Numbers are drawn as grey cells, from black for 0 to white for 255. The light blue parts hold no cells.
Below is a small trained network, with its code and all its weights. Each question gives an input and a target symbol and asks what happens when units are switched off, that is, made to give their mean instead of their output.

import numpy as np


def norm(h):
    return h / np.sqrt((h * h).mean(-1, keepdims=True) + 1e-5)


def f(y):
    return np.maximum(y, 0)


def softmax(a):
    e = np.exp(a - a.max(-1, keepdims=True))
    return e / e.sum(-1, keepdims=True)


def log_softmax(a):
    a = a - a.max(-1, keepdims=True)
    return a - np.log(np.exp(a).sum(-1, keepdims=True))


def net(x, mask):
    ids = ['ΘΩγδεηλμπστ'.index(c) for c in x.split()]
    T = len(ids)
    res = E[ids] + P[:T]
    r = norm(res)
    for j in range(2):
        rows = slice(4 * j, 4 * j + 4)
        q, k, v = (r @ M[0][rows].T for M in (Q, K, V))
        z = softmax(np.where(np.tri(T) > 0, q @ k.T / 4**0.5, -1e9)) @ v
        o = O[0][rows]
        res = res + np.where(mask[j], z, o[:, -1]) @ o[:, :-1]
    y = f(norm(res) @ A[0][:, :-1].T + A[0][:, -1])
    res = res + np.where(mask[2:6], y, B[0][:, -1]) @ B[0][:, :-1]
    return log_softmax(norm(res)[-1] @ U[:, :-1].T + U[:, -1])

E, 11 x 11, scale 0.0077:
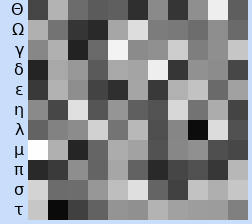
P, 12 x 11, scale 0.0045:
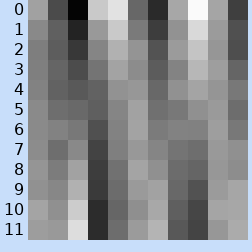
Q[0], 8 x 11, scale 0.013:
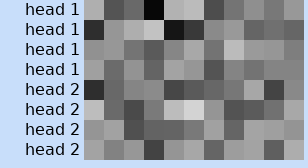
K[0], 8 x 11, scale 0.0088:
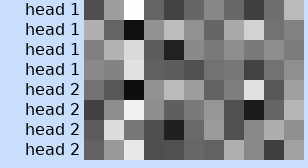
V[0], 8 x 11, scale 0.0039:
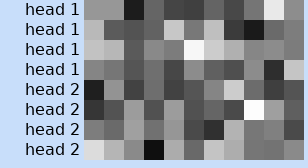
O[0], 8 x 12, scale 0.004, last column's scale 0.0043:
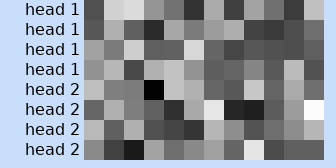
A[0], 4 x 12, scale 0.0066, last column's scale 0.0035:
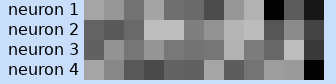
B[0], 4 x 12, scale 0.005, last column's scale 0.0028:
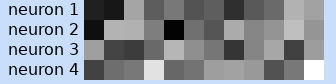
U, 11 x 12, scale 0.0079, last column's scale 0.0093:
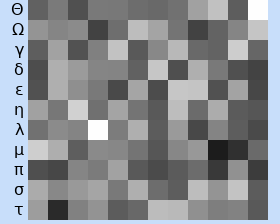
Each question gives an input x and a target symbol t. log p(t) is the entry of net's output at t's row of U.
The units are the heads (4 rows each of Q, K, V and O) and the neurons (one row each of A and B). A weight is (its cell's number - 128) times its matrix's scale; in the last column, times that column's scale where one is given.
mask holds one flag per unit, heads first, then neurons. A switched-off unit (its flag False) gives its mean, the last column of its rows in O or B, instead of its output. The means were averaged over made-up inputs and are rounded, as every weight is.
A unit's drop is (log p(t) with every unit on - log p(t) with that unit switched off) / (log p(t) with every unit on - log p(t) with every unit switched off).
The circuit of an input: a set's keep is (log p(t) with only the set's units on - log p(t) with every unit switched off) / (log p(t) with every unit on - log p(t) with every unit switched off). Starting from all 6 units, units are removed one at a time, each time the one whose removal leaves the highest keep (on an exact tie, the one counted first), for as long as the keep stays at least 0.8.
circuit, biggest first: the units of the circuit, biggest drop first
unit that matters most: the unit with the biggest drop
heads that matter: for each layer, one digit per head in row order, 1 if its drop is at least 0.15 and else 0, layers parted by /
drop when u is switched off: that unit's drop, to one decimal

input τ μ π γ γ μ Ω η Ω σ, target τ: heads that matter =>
11
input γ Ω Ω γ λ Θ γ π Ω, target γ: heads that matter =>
10
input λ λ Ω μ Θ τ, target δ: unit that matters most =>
head 1
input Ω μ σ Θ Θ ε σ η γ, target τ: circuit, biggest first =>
head 2; head 1
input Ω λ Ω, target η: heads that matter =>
01
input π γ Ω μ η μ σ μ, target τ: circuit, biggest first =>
head 1; head 2
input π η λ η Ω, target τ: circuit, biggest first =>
head 1; head 2; neuron 4
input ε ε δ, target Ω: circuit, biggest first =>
head 2; head 1
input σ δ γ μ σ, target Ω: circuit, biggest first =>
head 1; head 2
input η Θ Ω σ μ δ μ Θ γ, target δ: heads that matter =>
10
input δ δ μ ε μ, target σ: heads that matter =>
10
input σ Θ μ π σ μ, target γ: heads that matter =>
10
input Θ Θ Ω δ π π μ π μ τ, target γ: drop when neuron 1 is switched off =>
0.0
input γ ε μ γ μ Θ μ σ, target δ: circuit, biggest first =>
head 1
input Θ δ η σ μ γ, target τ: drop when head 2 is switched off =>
0.4
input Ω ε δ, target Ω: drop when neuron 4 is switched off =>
0.2
